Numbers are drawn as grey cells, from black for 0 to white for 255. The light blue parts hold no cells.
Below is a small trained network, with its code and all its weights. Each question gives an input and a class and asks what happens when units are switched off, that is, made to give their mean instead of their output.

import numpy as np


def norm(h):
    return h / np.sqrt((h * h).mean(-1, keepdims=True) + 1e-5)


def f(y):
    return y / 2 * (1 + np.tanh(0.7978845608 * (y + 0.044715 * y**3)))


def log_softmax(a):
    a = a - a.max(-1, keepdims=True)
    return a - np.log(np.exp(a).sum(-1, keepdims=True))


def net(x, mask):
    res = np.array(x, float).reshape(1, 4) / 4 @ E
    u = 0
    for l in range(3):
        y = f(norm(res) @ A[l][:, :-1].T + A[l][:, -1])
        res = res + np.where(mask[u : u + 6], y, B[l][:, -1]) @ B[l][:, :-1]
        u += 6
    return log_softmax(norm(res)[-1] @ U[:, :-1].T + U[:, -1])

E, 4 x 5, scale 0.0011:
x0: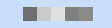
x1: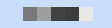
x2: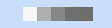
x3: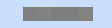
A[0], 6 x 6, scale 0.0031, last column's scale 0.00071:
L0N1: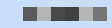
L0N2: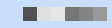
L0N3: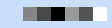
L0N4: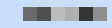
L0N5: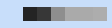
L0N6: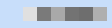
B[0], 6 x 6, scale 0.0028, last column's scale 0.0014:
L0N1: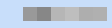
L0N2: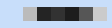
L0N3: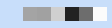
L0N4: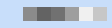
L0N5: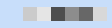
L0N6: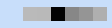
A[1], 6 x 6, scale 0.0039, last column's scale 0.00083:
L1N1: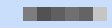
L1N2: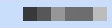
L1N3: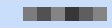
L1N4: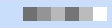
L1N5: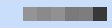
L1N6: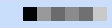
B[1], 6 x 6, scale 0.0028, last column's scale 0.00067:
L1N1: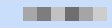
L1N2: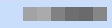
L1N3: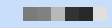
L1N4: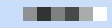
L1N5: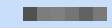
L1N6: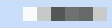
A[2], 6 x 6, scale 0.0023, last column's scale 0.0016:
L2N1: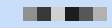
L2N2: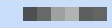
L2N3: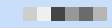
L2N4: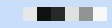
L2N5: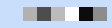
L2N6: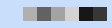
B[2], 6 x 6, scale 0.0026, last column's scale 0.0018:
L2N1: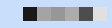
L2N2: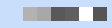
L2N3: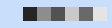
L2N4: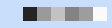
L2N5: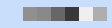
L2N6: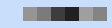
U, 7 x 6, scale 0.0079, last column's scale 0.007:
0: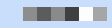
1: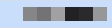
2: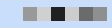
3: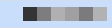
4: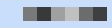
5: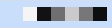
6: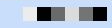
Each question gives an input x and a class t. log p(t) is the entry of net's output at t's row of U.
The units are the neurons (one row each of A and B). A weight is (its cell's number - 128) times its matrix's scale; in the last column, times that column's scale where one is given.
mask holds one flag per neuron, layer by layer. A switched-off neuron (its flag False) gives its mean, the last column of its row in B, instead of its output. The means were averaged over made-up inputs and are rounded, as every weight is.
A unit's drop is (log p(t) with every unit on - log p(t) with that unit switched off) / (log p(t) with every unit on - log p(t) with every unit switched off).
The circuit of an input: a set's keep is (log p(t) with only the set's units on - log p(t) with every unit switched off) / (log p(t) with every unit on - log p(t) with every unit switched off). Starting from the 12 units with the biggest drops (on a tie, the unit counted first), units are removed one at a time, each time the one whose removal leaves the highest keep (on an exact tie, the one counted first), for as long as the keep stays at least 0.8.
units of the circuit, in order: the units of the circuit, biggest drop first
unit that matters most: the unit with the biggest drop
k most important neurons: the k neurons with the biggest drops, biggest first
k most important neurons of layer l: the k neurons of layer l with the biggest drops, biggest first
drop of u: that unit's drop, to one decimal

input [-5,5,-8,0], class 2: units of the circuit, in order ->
[L1N6, L0N5, L0N2, L2N5]
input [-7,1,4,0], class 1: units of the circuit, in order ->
[L0N3, L0N4]
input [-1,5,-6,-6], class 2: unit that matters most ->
L1N6
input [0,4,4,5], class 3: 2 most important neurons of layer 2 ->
[L2N5, L2N6]
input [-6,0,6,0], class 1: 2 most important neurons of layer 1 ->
[L1N6, L1N3]
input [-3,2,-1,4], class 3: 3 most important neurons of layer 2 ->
[L2N1, L2N6, L2N5]
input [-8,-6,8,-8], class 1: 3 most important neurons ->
[L0N3, L0N5, L0N1]
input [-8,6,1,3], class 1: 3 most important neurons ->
[L0N3, L0N4, L2N5]
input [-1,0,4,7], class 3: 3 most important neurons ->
[L0N5, L1N6, L2N4]
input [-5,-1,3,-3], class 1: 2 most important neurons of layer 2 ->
[L2N4, L2N3]
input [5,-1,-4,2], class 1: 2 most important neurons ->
[L0N2, L1N3]
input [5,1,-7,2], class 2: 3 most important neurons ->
[L0N3, L0N5, L1N6]
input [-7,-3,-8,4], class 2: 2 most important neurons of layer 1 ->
[L1N6, L1N4]
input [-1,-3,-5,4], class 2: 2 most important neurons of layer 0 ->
[L0N5, L0N1]
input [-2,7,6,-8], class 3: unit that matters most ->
L0N2
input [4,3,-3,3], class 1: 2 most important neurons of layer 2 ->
[L2N3, L2N4]
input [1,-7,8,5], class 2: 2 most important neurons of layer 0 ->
[L0N6, L0N1]
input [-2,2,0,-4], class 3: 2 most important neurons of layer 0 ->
[L0N2, L0N1]
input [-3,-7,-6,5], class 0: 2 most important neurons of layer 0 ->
[L0N4, L0N6]
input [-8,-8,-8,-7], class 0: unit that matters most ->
L2N5
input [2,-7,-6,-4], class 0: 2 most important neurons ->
[L0N4, L2N5]
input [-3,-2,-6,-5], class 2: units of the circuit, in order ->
[L0N2, L1N6]
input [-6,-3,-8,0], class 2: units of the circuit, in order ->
[L0N5, L1N6]
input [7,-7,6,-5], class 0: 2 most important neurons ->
[L2N5, L0N3]
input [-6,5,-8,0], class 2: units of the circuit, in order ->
[L1N6, L0N5, L0N2, L2N5]
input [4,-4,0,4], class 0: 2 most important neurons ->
[L0N4, L0N3]
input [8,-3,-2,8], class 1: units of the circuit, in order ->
[L0N2]
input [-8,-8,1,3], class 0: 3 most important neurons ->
[L2N5, L0N4, L0N2]
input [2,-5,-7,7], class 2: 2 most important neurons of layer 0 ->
[L0N5, L0N1]
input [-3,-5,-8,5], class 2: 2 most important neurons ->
[L0N5, L1N6]
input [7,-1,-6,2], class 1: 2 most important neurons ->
[L0N2, L1N3]
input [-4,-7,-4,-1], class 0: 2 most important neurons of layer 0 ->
[L0N4, L0N2]
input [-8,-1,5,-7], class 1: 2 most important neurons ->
[L0N3, L0N5]
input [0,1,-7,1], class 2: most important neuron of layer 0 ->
[L0N5]
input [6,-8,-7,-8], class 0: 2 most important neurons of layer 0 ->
[L0N4, L0N3]
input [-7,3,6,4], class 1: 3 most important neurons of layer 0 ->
[L0N3, L0N5, L0N4]
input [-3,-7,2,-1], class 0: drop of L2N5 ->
0.2
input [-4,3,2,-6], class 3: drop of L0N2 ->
0.4
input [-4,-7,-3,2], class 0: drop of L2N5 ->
0.1
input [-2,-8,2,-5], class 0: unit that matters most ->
L2N5
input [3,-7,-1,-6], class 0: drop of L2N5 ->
0.2
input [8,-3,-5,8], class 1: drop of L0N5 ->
0.0
